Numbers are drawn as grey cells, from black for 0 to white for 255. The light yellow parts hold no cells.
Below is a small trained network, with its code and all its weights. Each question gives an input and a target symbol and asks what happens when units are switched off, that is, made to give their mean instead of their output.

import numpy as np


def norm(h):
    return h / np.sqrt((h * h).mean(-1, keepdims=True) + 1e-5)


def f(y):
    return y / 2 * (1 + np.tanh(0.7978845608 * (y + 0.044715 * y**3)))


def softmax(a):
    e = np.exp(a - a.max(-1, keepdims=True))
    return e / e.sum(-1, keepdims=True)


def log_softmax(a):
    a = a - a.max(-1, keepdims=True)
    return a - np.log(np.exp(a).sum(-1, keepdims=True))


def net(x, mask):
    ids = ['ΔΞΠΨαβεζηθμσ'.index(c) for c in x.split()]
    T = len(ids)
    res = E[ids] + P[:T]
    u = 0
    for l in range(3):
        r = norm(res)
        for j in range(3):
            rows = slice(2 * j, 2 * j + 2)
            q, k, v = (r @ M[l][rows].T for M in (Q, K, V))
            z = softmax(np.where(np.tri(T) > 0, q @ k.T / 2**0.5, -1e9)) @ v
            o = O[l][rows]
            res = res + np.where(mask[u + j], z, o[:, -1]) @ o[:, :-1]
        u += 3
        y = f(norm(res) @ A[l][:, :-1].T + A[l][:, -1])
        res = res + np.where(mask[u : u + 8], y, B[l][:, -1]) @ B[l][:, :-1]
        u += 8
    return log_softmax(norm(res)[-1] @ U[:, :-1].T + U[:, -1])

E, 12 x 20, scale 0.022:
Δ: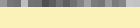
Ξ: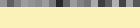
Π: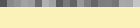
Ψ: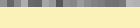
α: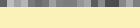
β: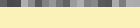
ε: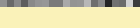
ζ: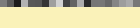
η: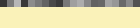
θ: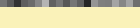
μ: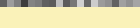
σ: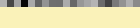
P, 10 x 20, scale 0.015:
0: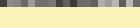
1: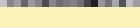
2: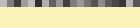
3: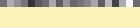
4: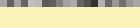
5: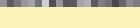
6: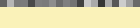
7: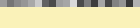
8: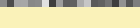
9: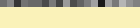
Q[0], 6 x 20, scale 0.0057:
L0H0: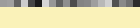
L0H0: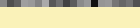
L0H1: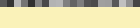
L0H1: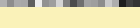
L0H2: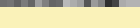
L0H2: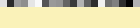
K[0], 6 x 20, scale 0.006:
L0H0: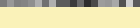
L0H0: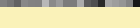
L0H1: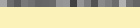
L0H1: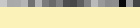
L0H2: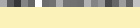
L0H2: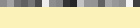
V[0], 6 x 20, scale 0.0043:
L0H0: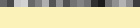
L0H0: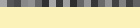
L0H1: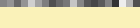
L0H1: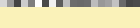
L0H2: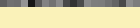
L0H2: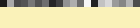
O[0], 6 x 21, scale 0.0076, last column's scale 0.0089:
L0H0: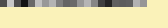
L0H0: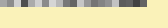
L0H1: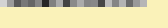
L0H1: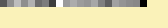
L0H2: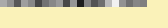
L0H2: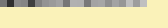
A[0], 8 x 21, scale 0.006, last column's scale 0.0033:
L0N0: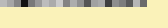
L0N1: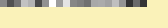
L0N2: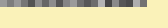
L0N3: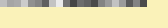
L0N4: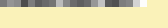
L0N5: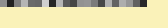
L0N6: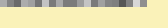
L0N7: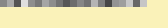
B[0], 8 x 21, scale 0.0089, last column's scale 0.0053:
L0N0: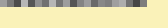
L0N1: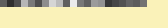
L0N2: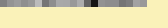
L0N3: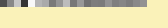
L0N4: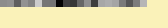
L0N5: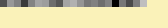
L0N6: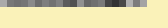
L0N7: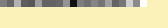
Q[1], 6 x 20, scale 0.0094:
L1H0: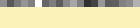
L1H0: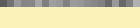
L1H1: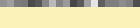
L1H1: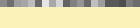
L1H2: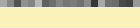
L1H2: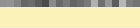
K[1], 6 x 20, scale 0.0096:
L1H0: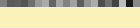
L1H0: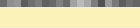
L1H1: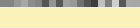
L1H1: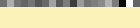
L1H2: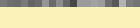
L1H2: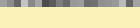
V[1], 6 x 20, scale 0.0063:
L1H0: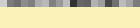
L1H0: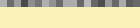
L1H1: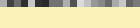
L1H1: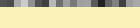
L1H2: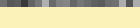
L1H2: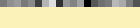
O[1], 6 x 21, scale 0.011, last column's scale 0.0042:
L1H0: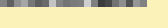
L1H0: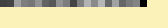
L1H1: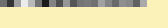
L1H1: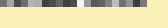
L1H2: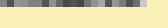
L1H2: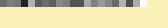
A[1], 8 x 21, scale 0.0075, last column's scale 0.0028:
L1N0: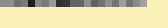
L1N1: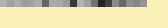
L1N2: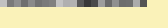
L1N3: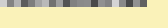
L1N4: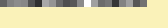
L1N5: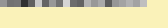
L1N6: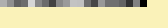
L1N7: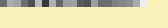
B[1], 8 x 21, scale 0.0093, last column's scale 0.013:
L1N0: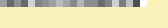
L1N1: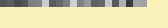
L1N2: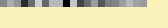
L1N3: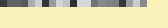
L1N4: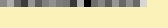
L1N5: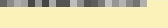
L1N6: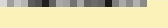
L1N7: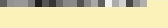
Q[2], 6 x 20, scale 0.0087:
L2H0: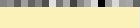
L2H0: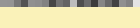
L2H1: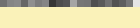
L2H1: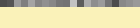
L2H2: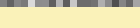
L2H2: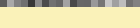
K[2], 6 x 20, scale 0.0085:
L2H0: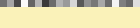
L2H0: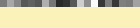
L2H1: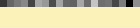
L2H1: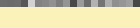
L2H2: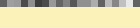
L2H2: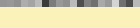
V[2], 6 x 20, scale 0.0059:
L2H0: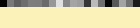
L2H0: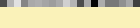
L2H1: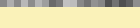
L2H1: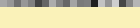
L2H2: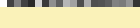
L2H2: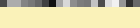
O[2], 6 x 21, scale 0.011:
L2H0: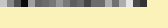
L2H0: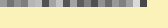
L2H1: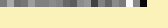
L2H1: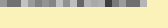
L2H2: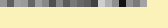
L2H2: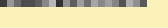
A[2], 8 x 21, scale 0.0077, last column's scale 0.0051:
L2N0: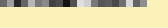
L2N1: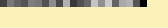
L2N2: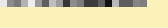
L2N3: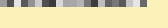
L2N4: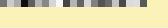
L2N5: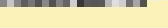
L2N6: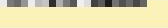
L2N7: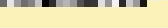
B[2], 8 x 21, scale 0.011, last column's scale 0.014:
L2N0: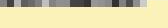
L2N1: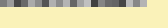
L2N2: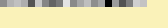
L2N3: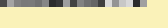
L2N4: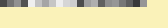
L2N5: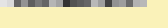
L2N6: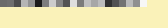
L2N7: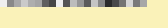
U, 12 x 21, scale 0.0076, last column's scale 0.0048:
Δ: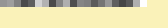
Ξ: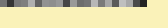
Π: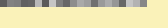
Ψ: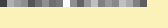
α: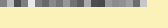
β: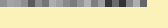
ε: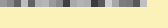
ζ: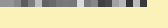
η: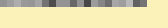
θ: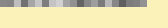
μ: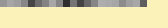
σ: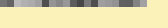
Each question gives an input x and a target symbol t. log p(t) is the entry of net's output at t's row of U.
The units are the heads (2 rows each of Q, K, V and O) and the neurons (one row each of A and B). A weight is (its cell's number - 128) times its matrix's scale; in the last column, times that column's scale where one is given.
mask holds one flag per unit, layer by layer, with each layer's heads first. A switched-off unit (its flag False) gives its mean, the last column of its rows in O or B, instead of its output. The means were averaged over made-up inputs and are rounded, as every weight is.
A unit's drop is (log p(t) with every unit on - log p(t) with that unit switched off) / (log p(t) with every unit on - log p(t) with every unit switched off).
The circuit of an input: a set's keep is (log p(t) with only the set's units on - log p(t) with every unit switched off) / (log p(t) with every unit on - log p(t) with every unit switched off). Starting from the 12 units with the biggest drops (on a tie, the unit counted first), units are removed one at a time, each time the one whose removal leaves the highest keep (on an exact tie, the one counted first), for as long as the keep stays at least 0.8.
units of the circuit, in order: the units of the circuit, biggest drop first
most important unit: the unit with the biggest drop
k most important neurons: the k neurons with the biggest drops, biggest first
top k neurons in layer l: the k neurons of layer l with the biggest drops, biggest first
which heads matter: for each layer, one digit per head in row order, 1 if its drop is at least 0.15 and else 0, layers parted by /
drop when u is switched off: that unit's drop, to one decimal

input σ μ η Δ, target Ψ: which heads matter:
100 / 010 / 100
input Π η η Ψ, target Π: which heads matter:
000 / 000 / 000
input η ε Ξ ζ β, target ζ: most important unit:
L1N1
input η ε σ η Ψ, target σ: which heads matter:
000 / 010 / 000
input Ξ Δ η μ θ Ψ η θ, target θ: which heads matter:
000 / 010 / 000
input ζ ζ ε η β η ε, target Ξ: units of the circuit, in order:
L1H1, L2N0, L2N2
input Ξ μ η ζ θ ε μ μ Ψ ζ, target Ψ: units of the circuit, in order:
L1N7, L1H1, L2H2
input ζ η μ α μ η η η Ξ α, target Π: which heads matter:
001 / 000 / 001
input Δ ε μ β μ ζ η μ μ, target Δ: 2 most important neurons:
L0N5, L2N6
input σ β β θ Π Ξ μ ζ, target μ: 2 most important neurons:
L1N2, L2N5
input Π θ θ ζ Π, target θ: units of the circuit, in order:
L1H1, L2N4, L1N2
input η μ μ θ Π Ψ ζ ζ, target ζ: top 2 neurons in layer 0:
L0N3, L0N4
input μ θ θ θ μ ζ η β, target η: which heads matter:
000 / 100 / 000
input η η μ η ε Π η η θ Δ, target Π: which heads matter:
000 / 000 / 001
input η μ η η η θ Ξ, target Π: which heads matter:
001 / 000 / 001
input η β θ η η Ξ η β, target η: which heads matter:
000 / 110 / 000
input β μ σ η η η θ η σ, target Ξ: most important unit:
L0N5
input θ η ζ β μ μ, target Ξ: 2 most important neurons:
L0N5, L1N0
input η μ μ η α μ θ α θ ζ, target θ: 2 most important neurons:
L2N4, L1N7
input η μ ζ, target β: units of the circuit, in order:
L2N2
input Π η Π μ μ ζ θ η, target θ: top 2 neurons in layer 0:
L0N2, L0N5
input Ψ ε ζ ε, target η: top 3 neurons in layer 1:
L1N4, L1N5, L1N7
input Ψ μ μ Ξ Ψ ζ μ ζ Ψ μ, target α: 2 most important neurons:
L1N7, L2N1
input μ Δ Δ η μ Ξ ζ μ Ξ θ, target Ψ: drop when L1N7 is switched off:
0.2
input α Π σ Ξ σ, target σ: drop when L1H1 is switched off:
0.2
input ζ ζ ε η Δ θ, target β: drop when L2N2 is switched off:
0.3
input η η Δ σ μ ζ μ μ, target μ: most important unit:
L0H0
